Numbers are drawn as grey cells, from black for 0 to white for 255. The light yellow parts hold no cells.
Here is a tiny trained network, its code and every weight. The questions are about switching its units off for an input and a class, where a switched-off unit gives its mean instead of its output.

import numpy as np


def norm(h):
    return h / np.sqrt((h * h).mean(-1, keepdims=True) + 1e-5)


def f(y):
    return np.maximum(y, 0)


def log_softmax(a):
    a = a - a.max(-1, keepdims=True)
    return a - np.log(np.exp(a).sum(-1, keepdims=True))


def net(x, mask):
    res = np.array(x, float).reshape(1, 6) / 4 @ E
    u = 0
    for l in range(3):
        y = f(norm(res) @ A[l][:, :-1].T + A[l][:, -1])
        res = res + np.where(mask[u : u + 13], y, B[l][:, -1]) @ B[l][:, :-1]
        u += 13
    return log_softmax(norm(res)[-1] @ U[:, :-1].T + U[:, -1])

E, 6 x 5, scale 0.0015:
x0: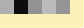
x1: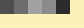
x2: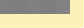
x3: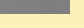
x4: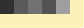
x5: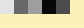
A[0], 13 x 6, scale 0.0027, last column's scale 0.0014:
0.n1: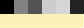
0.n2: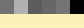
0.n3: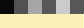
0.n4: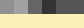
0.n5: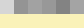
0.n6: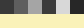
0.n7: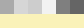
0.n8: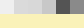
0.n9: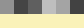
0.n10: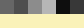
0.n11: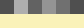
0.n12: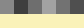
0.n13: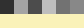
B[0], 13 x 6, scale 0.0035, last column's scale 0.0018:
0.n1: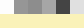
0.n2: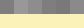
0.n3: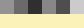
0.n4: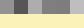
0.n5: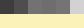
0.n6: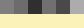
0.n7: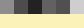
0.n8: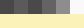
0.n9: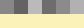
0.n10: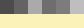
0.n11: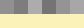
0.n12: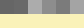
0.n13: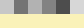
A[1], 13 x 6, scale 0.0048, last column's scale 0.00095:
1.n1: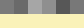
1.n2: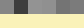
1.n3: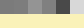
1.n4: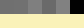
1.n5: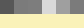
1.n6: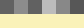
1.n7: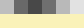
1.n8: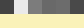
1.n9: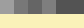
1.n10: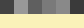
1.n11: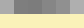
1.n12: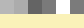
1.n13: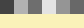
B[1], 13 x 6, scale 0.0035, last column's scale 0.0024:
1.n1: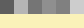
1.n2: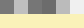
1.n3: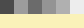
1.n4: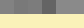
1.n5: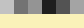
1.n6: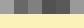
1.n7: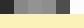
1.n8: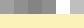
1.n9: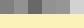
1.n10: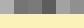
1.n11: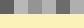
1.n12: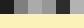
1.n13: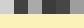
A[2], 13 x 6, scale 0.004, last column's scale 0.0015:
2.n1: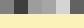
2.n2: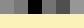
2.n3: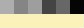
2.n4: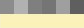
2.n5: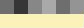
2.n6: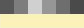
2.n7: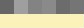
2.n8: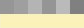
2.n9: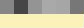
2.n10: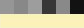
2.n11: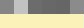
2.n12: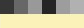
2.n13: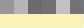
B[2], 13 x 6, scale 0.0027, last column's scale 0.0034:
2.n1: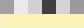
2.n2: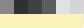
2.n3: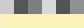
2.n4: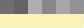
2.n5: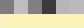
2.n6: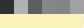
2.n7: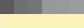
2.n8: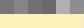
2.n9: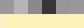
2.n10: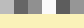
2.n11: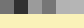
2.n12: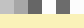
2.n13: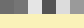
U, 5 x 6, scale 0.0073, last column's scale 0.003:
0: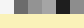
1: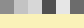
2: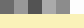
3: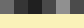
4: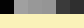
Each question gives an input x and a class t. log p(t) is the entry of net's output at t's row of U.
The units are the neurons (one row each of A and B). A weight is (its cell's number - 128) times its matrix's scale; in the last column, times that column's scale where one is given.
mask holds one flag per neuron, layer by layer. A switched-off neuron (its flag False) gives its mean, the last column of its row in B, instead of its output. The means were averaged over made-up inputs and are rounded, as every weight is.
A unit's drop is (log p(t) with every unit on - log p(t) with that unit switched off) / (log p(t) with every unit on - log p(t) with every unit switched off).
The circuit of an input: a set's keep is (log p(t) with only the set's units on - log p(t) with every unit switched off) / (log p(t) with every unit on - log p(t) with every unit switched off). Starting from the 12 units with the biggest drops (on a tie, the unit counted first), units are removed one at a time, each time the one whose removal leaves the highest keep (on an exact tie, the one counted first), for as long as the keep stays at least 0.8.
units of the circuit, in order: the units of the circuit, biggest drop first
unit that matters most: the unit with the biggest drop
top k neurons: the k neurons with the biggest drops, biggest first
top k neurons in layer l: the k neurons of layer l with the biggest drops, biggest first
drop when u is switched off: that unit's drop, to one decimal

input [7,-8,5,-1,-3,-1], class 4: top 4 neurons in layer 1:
[1.n12 1.n7 1.n8 1.n11]
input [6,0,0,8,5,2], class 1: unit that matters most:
2.n1
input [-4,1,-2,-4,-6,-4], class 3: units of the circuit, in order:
[0.n7 2.n2 2.n12]
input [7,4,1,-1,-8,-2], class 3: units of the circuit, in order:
[0.n7 0.n8 2.n12]
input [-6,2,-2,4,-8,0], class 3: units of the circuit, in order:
[0.n7 0.n8 2.n2]
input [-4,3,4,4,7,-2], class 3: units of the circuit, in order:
[0.n3 2.n2 0.n1 1.n7]
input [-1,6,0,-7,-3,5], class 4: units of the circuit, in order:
[1.n3 0.n1]
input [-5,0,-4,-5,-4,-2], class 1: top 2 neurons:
[1.n8 2.n13]
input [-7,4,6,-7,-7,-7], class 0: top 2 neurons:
[1.n13 1.n2]
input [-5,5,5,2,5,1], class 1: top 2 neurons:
[1.n8 0.n7]
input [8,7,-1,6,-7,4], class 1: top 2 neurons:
[1.n7 1.n2]
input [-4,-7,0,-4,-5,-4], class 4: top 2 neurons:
[1.n12 1.n7]
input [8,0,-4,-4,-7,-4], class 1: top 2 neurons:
[0.n9 2.n1]
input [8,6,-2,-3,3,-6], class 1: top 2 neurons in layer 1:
[1.n2 1.n7]
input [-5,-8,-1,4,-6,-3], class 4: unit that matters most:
1.n12
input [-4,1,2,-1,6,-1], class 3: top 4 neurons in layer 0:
[0.n3 0.n6 0.n1 0.n13]
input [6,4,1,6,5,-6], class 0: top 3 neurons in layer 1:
[1.n5 1.n13 1.n8]
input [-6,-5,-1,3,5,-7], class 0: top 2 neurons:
[1.n13 0.n7]
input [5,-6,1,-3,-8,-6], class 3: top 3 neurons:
[0.n7 0.n8 2.n12]
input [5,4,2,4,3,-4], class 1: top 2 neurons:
[1.n7 1.n12]
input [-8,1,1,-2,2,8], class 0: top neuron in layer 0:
[0.n4]
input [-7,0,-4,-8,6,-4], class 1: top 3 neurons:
[1.n8 2.n13 0.n7]
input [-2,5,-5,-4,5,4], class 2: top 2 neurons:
[2.n12 1.n7]
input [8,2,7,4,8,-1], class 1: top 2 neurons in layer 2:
[2.n1 2.n5]
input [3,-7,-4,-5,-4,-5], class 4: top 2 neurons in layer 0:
[0.n9 0.n3]
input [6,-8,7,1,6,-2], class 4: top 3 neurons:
[1.n7 1.n12 0.n7]
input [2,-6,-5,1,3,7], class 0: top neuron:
[1.n3]
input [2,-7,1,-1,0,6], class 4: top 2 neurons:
[1.n7 1.n12]
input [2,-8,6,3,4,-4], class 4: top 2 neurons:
[1.n12 1.n7]
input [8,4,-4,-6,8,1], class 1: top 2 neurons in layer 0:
[0.n7 0.n8]
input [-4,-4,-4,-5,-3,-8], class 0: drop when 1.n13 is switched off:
0.1
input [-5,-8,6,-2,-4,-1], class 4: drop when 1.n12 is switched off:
1.0
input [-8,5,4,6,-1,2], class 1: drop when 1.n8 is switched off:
0.6
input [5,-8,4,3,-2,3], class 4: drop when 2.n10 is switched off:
0.0
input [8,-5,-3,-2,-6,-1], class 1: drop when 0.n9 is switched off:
0.1
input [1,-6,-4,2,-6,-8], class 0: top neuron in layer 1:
[1.n13]
